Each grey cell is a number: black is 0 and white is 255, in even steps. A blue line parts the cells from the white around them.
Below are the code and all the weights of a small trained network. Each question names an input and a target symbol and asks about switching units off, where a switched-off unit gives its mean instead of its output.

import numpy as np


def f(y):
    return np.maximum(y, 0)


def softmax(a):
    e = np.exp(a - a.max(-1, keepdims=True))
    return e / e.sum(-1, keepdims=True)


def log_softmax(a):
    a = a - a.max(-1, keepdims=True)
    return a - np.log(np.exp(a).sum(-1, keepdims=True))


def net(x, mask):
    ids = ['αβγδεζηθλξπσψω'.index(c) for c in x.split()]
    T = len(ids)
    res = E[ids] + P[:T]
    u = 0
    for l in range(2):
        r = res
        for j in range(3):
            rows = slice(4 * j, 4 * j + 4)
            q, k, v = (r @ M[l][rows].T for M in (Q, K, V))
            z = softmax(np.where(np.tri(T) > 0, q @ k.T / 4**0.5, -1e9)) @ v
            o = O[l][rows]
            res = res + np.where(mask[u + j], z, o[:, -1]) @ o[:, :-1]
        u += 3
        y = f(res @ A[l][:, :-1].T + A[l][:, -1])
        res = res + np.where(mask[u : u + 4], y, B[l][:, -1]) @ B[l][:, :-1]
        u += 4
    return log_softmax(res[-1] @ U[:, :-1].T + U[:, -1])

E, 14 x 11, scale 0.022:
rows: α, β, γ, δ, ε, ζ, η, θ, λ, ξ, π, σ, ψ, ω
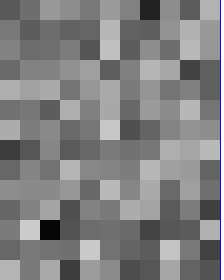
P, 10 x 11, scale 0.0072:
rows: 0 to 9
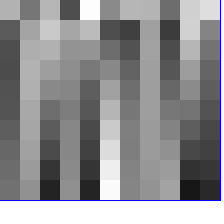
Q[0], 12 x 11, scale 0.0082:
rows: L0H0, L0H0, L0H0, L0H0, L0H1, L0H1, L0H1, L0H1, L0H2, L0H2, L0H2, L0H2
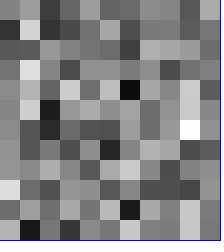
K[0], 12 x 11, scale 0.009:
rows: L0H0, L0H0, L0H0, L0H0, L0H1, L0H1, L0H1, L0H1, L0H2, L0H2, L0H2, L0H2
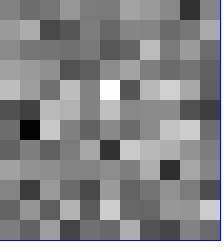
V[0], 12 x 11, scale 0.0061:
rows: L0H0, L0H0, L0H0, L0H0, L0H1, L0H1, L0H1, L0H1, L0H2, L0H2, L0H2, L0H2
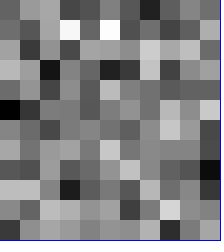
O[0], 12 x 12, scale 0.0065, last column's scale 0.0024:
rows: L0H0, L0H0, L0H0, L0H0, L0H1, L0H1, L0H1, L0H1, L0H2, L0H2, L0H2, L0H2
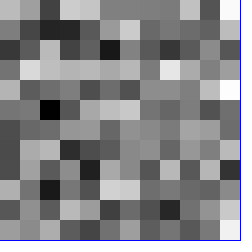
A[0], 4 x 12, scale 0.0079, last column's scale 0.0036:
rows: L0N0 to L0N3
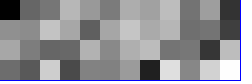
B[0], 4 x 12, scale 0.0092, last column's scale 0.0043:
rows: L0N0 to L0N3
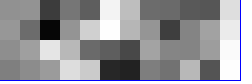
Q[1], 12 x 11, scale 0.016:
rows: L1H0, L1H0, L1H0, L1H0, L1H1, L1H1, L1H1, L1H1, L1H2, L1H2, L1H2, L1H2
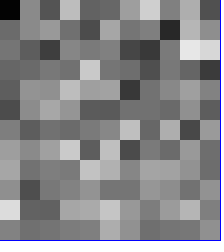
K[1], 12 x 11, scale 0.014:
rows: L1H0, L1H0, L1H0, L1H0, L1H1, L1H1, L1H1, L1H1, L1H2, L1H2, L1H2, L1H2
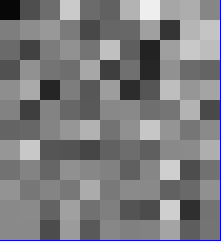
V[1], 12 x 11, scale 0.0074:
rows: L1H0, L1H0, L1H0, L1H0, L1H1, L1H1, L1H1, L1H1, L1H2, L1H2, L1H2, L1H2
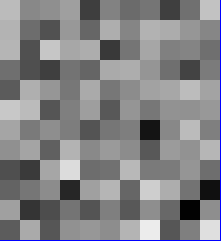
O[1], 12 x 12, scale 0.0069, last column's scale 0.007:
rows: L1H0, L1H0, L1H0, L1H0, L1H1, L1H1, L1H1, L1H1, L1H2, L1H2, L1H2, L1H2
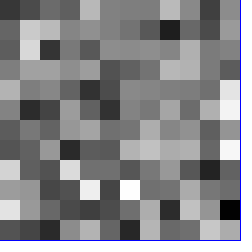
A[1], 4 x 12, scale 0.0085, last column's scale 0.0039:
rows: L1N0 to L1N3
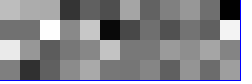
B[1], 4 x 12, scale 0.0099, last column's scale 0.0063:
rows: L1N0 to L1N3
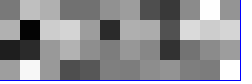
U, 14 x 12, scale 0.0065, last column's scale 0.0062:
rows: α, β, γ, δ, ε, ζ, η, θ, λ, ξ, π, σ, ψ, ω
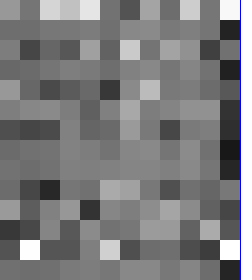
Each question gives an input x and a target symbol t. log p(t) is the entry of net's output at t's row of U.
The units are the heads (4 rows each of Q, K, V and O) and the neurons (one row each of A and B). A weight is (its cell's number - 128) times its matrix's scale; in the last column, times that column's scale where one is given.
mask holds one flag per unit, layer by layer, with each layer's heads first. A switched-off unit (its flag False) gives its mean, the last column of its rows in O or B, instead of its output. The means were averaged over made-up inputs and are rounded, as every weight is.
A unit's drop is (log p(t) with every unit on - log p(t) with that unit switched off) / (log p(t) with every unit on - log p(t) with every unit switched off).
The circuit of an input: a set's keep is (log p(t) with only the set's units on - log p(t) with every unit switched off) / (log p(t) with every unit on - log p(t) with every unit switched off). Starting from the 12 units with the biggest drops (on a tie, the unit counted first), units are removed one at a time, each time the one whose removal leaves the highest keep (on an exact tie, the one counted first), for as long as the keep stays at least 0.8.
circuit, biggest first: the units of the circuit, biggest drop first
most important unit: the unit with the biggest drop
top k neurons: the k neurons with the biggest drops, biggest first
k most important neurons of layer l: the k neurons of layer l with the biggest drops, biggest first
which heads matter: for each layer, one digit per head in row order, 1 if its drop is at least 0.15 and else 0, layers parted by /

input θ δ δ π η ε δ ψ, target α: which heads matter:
100 / 110
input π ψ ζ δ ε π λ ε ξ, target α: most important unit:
L1H0
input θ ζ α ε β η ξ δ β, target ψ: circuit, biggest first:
[L1H1 L1N1]
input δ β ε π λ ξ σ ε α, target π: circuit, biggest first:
[L0H1 L1H2]
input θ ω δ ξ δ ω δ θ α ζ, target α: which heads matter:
110 / 110
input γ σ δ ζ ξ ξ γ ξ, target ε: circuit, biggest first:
[L0H1 L1H1 L0H0 L1H2]
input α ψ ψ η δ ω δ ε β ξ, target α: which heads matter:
000 / 110
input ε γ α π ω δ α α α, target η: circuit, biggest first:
[L0H0 L1N2 L1H2]
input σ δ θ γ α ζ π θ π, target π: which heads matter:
000 / 011
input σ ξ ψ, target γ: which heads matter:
100 / 111
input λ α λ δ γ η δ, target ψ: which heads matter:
101 / 010
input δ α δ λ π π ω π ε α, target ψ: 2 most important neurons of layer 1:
[L1N3 L1N1]
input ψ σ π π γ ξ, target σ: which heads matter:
100 / 011
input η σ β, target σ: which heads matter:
100 / 011
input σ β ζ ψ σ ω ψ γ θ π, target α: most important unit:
L0N1
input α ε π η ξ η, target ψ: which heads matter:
010 / 110
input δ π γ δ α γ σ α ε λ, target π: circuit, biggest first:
[L0H1 L1H2 L0N3]
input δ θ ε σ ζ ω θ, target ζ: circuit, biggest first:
[L0H1 L1H2 L1N0]
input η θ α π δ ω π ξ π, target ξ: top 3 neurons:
[L0N1 L1N2 L1N3]
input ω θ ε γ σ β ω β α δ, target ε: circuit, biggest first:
[L1H2 L0H1]
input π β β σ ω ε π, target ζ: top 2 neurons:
[L1N0 L0N2]
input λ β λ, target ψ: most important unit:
L0N3
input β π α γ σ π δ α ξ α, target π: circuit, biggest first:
[L1H2 L0H1]
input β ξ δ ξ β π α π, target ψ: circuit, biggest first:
[L0H2 L1H1]
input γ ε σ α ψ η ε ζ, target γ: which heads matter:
101 / 011
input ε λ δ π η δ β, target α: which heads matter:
100 / 010
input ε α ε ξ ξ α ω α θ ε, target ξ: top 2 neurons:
[L1N2 L0N3]
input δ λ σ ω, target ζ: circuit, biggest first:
[L1H2 L1N0 L0H1]
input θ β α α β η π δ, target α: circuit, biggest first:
[L1N1 L0N2]
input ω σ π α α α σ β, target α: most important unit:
L0H0
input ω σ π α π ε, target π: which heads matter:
110 / 011
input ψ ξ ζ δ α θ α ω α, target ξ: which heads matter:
110 / 011
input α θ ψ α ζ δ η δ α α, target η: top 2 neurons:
[L1N2 L0N2]
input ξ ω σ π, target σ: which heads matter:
101 / 011
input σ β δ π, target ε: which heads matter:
101 / 011
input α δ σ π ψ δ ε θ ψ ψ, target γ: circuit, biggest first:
[L1H2]
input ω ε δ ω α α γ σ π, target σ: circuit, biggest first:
[L1H2 L0H0 L1H1]
